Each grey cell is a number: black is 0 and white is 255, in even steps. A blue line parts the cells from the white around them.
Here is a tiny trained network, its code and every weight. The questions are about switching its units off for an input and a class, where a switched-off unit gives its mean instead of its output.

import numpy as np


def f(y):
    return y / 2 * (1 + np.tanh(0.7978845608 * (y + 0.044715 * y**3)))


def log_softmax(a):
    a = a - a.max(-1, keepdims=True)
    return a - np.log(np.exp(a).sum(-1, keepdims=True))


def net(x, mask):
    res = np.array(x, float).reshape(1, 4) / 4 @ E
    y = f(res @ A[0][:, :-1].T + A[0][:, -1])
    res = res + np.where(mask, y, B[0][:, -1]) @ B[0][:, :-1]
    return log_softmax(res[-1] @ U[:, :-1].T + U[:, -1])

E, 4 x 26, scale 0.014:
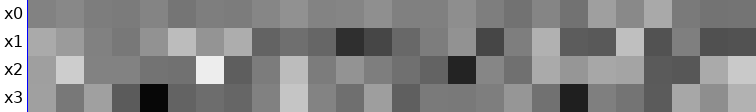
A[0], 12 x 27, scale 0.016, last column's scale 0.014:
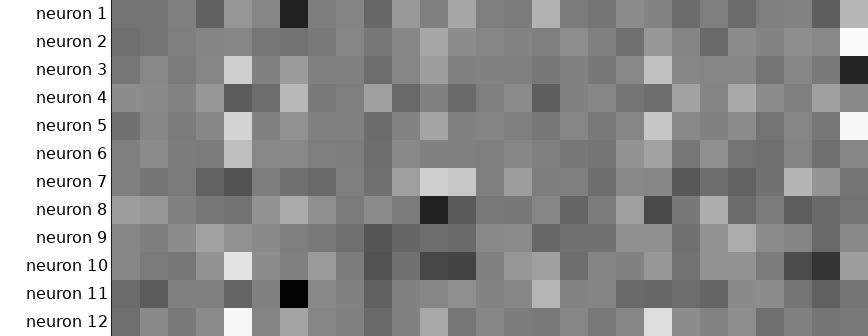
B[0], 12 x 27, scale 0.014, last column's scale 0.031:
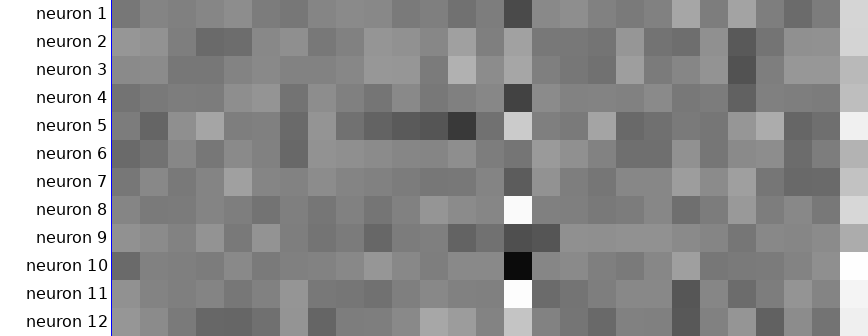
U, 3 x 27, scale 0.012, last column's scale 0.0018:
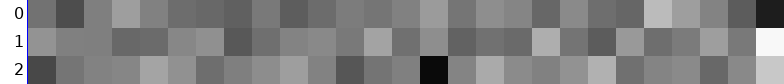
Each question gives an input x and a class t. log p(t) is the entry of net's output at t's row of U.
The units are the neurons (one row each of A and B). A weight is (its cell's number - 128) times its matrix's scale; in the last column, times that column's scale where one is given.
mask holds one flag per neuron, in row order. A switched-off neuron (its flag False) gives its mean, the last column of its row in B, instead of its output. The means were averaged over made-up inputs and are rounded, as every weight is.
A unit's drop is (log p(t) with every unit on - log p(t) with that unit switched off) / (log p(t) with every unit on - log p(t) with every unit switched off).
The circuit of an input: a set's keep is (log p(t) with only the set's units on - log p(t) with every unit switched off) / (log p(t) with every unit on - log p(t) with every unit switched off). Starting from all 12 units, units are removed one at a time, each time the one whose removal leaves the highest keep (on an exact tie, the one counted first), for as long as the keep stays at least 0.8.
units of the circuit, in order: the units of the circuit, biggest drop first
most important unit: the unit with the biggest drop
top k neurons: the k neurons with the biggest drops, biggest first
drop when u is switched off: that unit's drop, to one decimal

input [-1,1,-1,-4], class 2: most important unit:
neuron 10
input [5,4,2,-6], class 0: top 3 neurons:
neuron 12; neuron 5; neuron 2
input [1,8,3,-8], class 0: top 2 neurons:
neuron 8; neuron 12
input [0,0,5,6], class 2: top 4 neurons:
neuron 11; neuron 12; neuron 4; neuron 2
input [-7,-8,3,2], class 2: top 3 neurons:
neuron 11; neuron 12; neuron 7
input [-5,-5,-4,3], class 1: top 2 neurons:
neuron 5; neuron 2
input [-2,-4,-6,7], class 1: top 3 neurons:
neuron 5; neuron 11; neuron 2
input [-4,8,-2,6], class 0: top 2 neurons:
neuron 8; neuron 2
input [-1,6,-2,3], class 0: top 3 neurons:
neuron 8; neuron 2; neuron 3
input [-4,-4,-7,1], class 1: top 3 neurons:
neuron 5; neuron 11; neuron 2
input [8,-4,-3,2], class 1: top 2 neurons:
neuron 5; neuron 2
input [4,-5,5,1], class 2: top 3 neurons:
neuron 11; neuron 12; neuron 8
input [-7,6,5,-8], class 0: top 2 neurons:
neuron 5; neuron 12
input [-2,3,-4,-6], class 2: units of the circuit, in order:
neuron 10
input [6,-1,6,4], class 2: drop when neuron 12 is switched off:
0.2
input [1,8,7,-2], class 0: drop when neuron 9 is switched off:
0.0
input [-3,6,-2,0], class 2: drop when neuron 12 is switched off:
0.2
